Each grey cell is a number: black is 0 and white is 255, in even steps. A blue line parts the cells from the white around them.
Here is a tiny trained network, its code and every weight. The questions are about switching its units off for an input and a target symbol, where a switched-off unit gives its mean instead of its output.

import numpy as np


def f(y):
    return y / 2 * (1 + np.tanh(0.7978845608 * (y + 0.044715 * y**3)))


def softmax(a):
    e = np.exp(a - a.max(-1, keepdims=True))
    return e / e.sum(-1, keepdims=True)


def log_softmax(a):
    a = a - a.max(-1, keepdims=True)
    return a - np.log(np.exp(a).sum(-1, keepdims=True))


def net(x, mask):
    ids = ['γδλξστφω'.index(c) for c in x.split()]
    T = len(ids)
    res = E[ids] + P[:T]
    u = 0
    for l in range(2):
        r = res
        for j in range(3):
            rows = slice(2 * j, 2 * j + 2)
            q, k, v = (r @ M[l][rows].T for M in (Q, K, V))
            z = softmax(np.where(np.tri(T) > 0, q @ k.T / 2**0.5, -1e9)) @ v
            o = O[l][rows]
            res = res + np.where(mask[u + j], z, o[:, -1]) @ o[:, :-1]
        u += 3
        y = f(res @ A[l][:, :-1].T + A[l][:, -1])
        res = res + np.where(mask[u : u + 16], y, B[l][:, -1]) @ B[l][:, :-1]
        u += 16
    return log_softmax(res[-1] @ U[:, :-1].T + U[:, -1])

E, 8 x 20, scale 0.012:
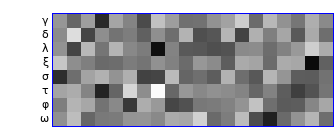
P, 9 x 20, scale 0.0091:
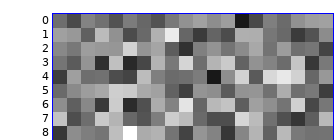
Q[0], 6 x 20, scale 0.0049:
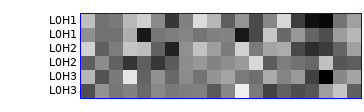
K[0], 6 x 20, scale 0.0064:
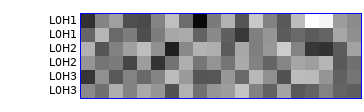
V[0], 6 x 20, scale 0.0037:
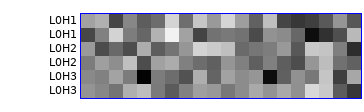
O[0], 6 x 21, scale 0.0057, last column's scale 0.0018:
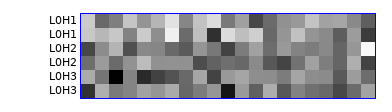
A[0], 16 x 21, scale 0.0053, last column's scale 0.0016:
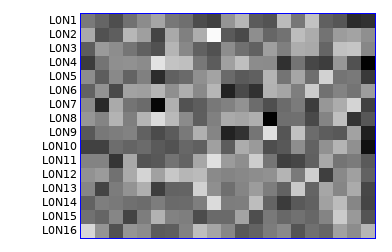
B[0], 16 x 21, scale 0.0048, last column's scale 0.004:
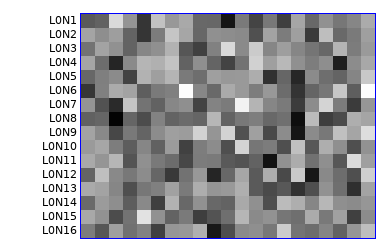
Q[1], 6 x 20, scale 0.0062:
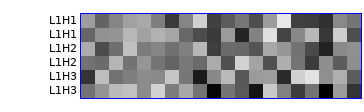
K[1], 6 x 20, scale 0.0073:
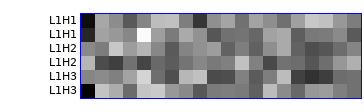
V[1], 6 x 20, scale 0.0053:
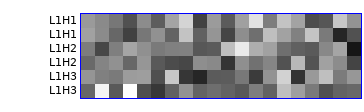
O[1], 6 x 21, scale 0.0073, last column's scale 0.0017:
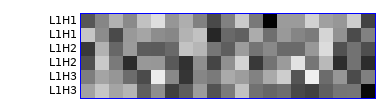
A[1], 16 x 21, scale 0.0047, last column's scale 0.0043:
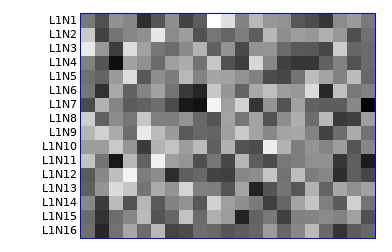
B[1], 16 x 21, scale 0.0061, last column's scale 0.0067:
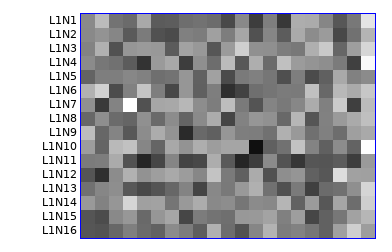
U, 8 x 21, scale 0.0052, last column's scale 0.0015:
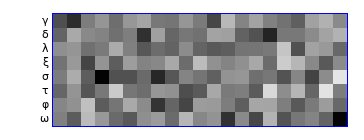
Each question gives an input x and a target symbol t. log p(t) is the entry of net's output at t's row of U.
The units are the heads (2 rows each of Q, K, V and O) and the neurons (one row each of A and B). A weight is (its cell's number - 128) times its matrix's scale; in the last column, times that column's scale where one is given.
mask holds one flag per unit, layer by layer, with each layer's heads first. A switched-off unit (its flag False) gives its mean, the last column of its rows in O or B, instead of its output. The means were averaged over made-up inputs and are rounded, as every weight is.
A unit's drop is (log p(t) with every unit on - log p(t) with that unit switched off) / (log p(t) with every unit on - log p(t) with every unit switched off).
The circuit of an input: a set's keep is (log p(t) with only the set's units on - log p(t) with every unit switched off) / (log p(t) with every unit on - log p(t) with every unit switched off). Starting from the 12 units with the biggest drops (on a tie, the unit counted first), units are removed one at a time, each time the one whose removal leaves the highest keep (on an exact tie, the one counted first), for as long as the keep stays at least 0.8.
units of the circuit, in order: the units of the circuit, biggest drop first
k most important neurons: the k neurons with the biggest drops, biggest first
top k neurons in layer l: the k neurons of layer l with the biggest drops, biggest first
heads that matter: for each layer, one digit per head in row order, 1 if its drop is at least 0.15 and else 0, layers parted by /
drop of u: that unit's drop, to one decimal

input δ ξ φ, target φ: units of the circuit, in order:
[L1H3; L1N9; L1H1]
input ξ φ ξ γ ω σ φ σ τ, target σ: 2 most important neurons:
[L1N11; L0N4]
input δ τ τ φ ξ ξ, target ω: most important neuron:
[L0N1]
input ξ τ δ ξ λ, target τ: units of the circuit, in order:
[L1H1; L0H1; L1H3]
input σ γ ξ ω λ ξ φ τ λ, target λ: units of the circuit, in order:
[L1N6; L1H3; L0N15]
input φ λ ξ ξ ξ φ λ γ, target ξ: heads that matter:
000 / 100
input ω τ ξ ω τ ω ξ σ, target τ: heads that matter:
100 / 101
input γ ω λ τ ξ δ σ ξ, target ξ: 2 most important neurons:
[L0N9; L1N3]
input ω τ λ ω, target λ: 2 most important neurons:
[L0N11; L1N6]
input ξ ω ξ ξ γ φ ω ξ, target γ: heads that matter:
000 / 001
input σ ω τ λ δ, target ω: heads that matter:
100 / 000
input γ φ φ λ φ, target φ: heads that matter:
100 / 101
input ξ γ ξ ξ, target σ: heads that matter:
000 / 100
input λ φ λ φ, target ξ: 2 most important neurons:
[L0N7; L1N7]
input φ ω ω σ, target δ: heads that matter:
000 / 110
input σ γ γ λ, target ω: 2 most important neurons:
[L1N7; L0N10]
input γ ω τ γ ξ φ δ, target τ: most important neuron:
[L0N10]
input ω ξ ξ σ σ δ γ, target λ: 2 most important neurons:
[L1N6; L0N11]
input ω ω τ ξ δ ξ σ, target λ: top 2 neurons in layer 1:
[L1N6; L1N1]
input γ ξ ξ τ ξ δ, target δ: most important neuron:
[L0N6]
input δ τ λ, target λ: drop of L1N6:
0.5
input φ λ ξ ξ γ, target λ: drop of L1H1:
0.1
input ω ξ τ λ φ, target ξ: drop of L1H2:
0.1
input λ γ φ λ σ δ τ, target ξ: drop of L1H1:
0.2
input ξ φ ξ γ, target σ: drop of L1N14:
0.0
